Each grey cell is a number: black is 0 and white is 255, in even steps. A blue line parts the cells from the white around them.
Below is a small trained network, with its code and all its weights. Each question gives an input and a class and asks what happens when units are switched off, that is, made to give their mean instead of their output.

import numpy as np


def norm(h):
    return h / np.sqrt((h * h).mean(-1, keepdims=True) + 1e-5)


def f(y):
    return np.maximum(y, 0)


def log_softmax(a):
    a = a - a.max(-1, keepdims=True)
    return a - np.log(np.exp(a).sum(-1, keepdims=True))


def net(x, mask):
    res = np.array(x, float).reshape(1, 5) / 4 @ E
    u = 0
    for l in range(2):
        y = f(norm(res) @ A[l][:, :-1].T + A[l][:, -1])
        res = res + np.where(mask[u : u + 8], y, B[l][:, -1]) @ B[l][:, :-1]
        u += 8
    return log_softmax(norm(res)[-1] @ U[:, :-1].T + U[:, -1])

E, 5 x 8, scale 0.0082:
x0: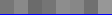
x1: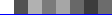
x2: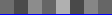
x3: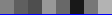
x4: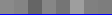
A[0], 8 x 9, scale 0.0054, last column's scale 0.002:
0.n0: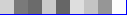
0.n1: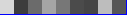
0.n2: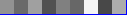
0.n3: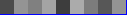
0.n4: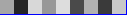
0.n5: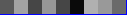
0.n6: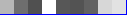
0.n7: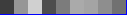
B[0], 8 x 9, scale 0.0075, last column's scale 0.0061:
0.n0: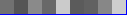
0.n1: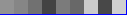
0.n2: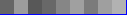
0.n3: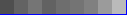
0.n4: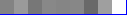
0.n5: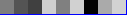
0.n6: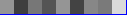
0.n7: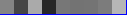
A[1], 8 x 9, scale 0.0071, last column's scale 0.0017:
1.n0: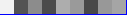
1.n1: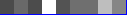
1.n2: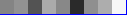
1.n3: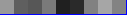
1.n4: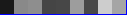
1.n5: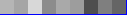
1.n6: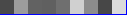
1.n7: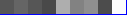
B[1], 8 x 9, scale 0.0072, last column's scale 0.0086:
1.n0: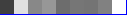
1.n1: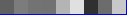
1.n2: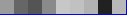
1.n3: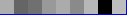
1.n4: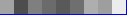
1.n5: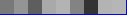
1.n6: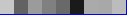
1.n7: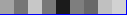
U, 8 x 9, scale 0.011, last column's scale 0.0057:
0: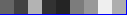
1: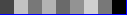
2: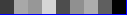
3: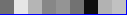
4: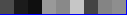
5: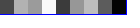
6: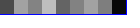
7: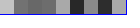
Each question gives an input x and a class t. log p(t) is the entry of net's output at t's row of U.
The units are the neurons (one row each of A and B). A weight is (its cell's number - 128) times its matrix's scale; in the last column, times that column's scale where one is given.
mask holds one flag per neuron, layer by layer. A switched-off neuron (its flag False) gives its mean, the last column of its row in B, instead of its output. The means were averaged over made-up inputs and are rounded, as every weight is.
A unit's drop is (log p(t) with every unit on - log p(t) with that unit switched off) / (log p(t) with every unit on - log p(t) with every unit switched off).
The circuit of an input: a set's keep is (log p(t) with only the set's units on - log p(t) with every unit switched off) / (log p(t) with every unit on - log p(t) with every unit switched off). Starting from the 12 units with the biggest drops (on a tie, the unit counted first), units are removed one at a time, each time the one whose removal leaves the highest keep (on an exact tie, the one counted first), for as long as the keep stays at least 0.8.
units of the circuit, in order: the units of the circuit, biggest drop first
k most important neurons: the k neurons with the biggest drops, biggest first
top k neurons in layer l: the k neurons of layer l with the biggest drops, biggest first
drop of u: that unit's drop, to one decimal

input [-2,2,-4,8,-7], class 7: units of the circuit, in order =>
(1.n3)
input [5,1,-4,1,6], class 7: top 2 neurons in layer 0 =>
(0.n6, 0.n5)
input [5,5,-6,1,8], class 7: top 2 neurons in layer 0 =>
(0.n6, 0.n1)
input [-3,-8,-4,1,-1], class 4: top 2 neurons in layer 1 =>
(1.n1, 1.n7)
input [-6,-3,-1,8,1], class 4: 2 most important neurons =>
(0.n5, 1.n1)
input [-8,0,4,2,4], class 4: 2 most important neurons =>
(0.n5, 0.n2)
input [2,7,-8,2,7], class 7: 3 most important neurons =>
(0.n6, 0.n1, 0.n5)
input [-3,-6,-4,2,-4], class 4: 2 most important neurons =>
(0.n5, 1.n1)
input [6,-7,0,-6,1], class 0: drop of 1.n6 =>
0.0
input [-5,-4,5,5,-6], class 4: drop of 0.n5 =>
0.1
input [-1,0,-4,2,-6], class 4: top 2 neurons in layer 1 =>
(1.n6, 1.n1)
